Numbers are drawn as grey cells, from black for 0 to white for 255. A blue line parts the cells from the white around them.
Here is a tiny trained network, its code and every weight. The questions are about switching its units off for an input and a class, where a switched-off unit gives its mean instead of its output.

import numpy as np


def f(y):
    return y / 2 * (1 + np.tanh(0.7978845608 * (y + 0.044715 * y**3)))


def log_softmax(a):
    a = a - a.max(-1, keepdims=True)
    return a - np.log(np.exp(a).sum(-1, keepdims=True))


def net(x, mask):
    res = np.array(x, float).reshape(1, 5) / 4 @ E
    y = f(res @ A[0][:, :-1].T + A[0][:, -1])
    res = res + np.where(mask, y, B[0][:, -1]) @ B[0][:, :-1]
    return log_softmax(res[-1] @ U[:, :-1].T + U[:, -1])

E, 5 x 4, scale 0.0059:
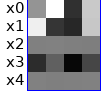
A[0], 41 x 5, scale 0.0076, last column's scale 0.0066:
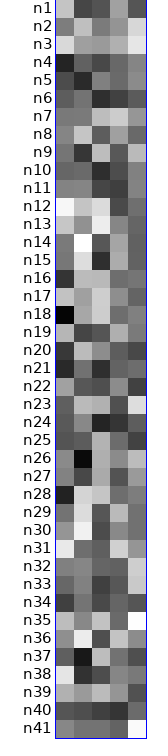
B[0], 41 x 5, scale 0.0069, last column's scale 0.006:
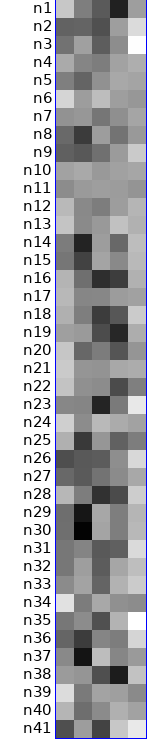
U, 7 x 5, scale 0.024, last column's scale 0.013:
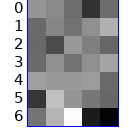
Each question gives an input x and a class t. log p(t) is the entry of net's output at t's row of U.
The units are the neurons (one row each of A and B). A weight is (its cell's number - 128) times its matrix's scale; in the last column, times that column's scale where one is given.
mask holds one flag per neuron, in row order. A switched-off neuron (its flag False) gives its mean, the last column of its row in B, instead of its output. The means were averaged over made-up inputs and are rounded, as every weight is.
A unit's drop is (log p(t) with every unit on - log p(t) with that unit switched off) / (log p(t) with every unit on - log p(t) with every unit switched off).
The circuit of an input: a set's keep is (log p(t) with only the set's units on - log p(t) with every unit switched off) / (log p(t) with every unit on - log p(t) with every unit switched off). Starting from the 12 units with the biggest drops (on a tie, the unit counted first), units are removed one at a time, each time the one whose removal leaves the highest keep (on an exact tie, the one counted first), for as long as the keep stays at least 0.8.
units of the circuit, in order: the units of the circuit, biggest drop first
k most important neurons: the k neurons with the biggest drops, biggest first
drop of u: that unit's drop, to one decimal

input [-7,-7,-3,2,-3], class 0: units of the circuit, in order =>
(n18)
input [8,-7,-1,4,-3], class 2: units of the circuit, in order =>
(n30, n29, n14)
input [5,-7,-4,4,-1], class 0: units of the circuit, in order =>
(n28, n16)
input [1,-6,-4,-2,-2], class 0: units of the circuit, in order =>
(n28, n16)
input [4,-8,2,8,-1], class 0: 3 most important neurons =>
(n28, n16, n18)
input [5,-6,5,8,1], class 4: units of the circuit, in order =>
(n24, n21, n6, n34)
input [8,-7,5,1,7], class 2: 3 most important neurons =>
(n30, n29, n14)
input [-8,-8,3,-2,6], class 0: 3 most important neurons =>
(n18, n28, n16)
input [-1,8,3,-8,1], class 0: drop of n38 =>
0.4
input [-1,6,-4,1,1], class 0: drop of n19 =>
0.2
